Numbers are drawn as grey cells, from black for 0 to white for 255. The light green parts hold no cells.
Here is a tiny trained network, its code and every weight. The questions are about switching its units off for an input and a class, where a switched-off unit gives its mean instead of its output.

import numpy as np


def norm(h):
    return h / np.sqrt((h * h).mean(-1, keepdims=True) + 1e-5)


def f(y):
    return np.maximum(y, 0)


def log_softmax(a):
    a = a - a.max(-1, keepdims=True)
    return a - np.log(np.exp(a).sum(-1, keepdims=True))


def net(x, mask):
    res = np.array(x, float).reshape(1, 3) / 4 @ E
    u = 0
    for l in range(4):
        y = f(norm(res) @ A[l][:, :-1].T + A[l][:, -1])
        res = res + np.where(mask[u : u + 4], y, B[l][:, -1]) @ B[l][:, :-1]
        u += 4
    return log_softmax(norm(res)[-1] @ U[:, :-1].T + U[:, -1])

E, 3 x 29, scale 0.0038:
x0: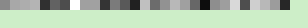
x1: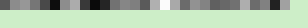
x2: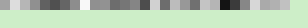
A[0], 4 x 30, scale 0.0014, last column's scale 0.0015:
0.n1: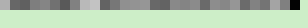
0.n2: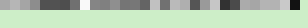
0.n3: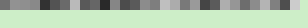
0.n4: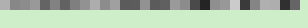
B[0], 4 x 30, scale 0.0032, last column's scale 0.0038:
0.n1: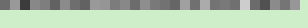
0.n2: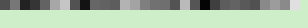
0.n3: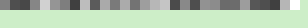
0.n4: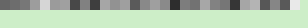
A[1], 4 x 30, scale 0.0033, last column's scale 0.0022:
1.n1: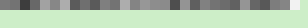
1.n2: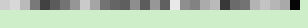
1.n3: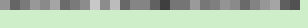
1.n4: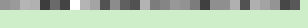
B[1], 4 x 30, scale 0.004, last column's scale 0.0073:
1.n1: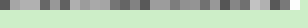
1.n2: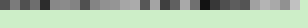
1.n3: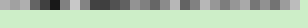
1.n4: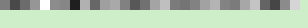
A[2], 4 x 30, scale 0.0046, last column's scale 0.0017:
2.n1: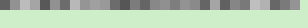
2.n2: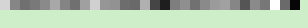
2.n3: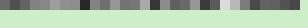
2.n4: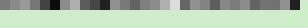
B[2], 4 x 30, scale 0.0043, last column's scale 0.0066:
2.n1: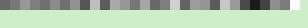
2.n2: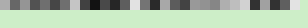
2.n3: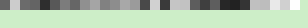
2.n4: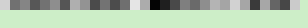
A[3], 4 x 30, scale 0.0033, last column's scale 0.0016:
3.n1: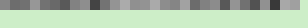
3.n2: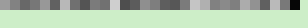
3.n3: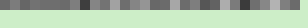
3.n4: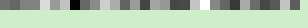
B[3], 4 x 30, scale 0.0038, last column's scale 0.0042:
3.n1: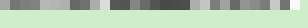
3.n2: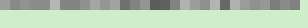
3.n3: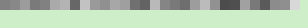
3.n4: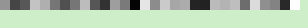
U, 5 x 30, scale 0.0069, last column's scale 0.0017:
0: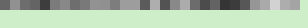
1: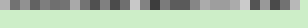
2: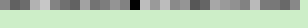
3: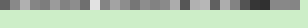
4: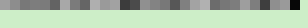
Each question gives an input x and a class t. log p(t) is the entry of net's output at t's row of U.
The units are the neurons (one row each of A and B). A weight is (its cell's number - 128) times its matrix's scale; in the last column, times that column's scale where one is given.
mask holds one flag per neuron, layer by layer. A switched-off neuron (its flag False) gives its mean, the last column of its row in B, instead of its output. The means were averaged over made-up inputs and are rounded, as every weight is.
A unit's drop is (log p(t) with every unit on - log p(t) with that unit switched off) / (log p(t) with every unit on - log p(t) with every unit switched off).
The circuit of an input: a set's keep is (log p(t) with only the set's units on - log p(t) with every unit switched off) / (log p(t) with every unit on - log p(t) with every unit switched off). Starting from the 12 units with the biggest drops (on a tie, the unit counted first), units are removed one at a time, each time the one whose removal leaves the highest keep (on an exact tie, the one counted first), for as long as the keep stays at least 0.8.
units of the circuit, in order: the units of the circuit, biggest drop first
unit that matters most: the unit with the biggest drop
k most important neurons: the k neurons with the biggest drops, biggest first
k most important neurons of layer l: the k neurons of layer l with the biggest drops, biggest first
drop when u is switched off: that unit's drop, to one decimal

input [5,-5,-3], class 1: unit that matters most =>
2.n2
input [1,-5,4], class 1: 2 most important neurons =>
2.n2, 2.n3
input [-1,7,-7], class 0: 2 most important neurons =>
2.n3, 1.n3
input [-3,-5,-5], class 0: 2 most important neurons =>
2.n3, 2.n4
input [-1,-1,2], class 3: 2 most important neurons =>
2.n1, 0.n2
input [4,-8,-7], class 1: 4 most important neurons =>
2.n2, 0.n2, 1.n3, 1.n2
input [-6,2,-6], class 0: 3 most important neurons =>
2.n3, 1.n4, 0.n3
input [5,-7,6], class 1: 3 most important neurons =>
2.n2, 2.n3, 1.n1
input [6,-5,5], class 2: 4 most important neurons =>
1.n4, 2.n3, 0.n4, 2.n4
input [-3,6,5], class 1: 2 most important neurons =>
2.n4, 2.n3
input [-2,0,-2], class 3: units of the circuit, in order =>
1.n1, 2.n1
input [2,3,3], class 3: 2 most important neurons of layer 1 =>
1.n3, 1.n1
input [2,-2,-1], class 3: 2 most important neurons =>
2.n1, 1.n4
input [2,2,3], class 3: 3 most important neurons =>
2.n1, 0.n2, 2.n3
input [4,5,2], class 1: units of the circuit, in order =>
2.n4
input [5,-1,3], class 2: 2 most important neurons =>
1.n4, 2.n3
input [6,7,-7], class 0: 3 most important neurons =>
2.n3, 1.n3, 2.n2
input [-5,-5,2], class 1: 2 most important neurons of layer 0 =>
0.n3, 0.n4
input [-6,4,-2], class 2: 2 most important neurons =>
3.n4, 1.n3
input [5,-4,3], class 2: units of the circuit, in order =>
1.n4
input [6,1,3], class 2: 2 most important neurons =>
1.n4, 2.n3
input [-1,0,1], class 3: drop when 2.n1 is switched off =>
0.2
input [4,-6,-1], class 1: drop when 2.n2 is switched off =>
0.3
